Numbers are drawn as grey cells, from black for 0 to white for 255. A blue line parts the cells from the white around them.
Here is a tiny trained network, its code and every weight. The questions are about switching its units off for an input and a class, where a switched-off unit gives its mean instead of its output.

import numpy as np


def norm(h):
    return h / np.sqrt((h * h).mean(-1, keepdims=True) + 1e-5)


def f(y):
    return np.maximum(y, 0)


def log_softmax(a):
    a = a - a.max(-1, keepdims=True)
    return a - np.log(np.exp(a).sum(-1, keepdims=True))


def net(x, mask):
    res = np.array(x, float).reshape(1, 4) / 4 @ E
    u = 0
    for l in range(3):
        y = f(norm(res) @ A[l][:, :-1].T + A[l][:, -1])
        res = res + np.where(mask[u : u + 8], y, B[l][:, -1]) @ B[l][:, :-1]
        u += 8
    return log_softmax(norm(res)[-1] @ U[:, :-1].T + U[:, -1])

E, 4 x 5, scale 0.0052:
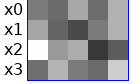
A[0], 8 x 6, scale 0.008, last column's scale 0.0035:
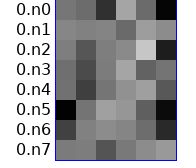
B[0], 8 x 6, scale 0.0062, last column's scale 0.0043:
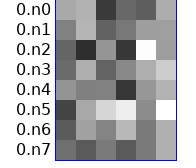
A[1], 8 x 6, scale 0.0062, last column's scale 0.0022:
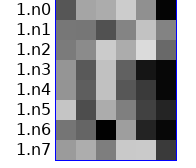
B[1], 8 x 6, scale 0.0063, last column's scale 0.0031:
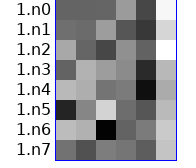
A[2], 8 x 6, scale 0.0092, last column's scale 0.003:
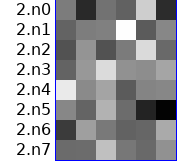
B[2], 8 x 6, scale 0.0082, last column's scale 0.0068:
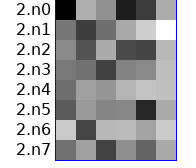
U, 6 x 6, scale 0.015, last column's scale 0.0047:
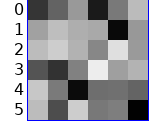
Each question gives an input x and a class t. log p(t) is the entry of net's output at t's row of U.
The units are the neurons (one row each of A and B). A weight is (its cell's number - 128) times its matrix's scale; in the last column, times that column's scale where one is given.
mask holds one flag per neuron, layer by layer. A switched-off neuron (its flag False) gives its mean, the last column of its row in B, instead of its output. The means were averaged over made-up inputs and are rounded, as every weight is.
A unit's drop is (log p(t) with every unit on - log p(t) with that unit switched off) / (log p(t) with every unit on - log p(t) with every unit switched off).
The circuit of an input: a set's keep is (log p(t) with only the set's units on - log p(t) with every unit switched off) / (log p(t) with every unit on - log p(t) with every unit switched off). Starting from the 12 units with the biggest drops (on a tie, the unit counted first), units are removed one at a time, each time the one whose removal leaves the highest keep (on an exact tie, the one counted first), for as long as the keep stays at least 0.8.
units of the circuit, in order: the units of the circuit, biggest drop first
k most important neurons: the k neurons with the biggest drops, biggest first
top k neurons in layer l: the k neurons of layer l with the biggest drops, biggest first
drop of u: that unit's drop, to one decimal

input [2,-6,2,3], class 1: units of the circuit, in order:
2.n1
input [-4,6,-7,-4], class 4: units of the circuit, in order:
1.n6; 0.n0
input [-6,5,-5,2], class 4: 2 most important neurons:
0.n0; 1.n6
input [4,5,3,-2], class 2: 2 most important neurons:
2.n4; 1.n0
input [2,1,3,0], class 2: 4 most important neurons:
0.n1; 2.n4; 0.n5; 1.n0
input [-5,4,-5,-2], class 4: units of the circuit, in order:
1.n6; 0.n0
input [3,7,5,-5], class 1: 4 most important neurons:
1.n5; 2.n5; 0.n3; 2.n1
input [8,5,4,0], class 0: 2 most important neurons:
2.n0; 0.n2
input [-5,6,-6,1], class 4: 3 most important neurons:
0.n0; 1.n6; 0.n5
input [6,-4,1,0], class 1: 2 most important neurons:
0.n5; 2.n5
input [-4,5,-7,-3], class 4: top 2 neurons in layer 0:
0.n0; 0.n4
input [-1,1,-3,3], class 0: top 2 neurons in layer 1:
1.n3; 1.n4
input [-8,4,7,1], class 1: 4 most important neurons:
0.n3; 2.n1; 1.n5; 2.n5
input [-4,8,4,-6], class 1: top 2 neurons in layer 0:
0.n3; 0.n1
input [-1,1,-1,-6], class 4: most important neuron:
1.n6
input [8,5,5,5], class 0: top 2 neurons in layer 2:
2.n0; 2.n6
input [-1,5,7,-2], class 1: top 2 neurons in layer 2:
2.n5; 2.n1
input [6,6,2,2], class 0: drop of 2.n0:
0.1
